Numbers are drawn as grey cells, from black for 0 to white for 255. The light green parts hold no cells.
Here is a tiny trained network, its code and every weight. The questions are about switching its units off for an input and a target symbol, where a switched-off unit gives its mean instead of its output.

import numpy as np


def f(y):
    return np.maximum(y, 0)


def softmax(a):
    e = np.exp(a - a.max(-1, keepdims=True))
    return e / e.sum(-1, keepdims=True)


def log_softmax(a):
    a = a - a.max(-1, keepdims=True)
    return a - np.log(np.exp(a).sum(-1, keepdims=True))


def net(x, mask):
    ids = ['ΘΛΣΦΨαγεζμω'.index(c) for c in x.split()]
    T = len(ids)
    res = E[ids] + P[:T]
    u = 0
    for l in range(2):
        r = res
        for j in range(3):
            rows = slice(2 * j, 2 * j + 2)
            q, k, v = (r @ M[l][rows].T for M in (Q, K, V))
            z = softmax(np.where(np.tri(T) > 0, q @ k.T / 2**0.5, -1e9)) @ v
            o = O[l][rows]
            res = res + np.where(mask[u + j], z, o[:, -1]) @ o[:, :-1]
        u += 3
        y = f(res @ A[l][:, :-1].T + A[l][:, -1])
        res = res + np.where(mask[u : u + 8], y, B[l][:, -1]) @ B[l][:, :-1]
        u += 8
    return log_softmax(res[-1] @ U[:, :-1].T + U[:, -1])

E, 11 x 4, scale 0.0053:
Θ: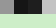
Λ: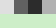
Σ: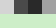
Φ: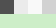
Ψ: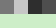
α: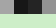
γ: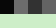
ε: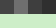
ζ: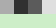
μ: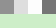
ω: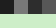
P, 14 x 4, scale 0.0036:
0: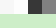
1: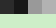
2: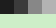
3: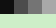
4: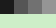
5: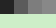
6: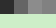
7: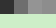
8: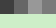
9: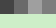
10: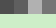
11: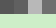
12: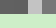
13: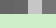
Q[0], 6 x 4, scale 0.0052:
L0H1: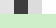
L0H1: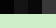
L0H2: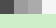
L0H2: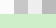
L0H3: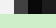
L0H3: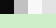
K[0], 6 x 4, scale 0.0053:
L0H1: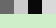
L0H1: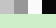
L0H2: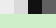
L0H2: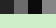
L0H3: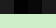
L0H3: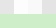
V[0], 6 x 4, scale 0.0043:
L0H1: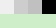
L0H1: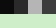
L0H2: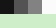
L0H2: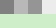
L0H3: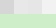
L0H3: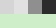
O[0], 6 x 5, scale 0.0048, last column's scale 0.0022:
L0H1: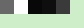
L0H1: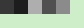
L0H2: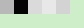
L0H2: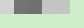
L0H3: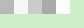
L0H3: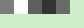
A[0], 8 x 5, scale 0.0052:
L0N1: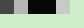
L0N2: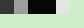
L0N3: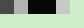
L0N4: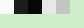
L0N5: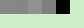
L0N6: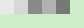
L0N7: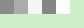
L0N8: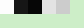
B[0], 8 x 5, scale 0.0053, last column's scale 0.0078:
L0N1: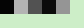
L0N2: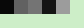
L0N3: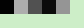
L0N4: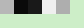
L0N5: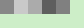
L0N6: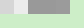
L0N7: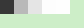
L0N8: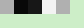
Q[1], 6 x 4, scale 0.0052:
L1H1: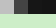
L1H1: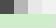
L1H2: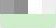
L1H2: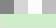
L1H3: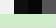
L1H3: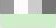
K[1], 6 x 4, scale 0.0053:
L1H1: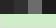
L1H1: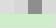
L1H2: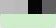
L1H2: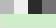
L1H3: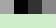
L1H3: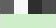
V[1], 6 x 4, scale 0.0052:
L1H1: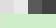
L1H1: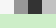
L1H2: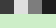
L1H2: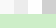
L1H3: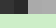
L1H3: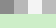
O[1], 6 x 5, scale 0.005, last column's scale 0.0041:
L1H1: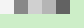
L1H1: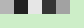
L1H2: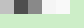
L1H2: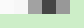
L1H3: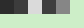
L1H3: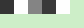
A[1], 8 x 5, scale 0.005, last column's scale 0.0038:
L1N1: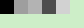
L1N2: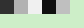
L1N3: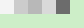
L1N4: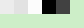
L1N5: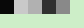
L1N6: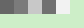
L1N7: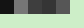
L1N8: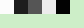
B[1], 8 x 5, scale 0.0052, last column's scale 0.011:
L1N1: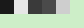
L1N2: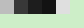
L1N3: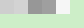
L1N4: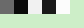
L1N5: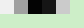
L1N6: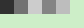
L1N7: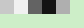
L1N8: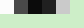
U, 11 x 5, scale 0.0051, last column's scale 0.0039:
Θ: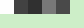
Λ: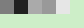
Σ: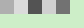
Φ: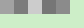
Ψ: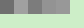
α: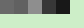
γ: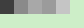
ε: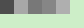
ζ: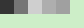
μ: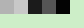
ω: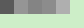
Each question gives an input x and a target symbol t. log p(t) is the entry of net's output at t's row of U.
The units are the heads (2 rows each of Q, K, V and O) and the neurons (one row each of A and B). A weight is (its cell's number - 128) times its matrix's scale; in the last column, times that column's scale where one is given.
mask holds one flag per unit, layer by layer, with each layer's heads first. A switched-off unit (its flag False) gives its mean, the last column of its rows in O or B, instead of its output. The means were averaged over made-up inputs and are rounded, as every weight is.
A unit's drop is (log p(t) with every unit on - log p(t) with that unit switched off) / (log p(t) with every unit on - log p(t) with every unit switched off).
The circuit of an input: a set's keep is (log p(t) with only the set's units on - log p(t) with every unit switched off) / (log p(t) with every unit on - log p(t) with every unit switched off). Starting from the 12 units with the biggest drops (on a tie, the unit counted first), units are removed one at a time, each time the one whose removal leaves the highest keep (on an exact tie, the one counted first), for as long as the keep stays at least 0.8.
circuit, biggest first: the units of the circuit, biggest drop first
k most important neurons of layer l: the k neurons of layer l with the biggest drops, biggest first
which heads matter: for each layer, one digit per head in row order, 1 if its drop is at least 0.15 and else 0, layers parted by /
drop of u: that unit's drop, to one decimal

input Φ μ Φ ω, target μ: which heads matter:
000 / 011
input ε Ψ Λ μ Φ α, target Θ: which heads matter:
001 / 001
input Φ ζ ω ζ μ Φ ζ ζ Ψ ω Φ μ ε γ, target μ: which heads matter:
000 / 010
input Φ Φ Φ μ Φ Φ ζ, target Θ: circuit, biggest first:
(L0N8 L0N4 L1N8)
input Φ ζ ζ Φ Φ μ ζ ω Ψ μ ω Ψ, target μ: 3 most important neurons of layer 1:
(L1N5 L1N4 L1N7)
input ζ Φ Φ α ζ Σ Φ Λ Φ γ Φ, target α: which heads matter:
100 / 111
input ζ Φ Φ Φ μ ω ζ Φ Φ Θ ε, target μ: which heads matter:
000 / 110
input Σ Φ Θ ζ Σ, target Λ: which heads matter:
000 / 111
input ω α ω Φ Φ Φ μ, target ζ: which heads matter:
010 / 010
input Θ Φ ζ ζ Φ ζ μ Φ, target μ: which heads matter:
000 / 111
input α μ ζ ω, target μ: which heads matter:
000 / 110
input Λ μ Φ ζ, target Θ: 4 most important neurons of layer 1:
(L1N8 L1N4 L1N6 L1N1)
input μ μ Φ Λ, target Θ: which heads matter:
000 / 001
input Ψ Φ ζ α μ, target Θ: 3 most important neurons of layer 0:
(L0N1 L0N3 L0N2)
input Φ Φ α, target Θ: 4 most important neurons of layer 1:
(L1N8 L1N4 L1N6 L1N1)
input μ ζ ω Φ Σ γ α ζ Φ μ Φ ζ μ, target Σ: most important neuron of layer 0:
(L0N6)
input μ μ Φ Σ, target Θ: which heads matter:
000 / 001
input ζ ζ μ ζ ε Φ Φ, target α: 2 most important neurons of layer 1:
(L1N2 L1N4)
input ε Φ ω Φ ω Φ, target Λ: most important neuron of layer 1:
(L1N8)
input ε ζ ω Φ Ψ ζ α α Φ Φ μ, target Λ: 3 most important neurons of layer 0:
(L0N1 L0N3 L0N2)
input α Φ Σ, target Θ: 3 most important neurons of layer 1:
(L1N8 L1N4 L1N6)
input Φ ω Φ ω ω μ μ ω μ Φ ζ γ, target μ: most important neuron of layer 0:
(L0N7)
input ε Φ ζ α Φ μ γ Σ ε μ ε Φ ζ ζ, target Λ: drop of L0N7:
-0.1
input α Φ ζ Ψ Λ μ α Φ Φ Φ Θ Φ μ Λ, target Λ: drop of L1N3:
0.2
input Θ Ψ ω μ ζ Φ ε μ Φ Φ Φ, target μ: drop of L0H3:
0.1
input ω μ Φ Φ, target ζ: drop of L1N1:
0.0
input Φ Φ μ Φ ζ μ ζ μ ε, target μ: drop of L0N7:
0.1
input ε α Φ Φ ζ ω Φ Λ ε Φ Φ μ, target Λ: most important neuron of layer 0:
(L0N1)
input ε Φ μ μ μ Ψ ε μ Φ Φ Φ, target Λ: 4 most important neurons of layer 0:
(L0N1 L0N3 L0N2 L0N7)
